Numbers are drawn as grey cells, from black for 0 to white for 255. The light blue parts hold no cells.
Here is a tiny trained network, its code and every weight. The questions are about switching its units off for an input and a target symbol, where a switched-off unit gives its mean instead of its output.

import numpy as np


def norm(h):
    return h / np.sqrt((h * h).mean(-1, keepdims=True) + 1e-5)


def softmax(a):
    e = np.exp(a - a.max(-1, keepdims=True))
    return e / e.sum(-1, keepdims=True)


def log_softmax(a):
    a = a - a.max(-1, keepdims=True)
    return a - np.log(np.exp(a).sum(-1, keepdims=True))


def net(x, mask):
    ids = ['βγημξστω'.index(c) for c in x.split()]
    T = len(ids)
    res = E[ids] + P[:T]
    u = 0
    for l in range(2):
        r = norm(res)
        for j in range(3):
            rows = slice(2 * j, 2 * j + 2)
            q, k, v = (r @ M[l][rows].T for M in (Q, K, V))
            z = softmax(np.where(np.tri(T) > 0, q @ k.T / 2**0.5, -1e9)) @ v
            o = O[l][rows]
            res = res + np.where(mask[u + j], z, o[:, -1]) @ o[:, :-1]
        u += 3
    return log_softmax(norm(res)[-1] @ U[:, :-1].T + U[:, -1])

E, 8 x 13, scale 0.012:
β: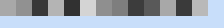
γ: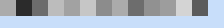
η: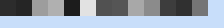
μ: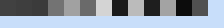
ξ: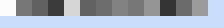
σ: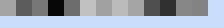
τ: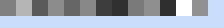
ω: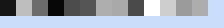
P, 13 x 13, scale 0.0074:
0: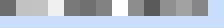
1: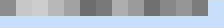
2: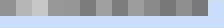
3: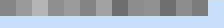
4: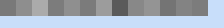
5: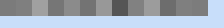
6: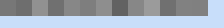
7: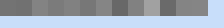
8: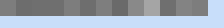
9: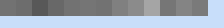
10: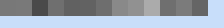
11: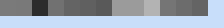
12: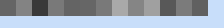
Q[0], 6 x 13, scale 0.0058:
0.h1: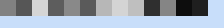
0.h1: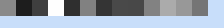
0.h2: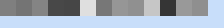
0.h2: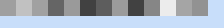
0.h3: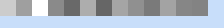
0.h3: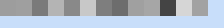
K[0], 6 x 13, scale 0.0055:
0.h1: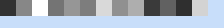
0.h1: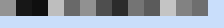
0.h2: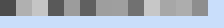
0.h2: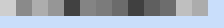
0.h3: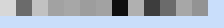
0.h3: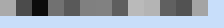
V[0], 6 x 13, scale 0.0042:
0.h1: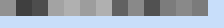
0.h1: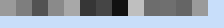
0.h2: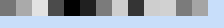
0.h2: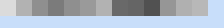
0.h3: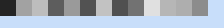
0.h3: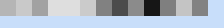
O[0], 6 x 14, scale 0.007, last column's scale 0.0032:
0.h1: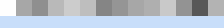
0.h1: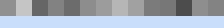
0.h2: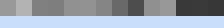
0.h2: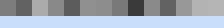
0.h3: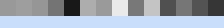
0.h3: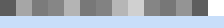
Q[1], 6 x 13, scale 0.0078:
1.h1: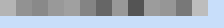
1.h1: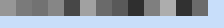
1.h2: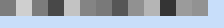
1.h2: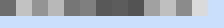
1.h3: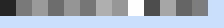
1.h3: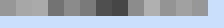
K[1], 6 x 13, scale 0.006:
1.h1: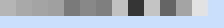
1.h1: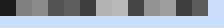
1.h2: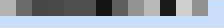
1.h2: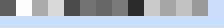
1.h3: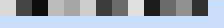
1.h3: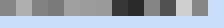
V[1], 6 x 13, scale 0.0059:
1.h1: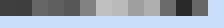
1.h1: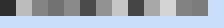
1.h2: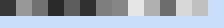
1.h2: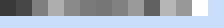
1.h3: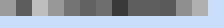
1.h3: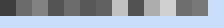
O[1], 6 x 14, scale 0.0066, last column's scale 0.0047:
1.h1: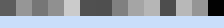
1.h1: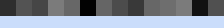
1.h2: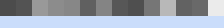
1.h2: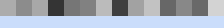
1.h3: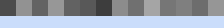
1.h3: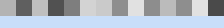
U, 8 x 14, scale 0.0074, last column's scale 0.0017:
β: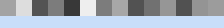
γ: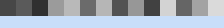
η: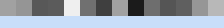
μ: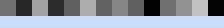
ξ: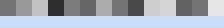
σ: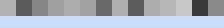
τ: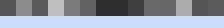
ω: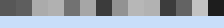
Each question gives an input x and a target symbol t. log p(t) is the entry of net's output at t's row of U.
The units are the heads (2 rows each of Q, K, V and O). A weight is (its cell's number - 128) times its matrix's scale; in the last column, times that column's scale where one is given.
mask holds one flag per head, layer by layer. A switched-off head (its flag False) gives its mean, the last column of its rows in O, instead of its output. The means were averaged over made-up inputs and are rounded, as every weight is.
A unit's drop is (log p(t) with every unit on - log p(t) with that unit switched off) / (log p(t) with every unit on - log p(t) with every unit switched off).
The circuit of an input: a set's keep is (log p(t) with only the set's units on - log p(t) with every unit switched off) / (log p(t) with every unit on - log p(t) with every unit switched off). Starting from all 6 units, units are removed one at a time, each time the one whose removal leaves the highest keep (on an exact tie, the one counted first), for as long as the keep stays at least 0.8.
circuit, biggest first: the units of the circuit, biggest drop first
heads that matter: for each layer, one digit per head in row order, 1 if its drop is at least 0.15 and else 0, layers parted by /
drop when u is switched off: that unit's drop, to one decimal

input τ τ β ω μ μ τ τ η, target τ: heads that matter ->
110 / 100
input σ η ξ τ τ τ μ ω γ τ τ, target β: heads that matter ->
000 / 001
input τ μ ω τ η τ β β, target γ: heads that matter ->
000 / 101
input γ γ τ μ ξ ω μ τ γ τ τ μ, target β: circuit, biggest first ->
0.h3
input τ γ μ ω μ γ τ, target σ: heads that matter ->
111 / 111
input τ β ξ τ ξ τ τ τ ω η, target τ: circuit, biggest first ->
1.h1, 0.h2
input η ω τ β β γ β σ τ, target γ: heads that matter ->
011 / 111
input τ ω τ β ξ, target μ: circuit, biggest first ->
1.h3, 0.h1
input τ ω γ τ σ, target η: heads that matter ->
010 / 110
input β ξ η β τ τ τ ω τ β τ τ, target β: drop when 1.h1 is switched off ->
-0.1
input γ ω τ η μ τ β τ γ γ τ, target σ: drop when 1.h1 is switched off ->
0.2
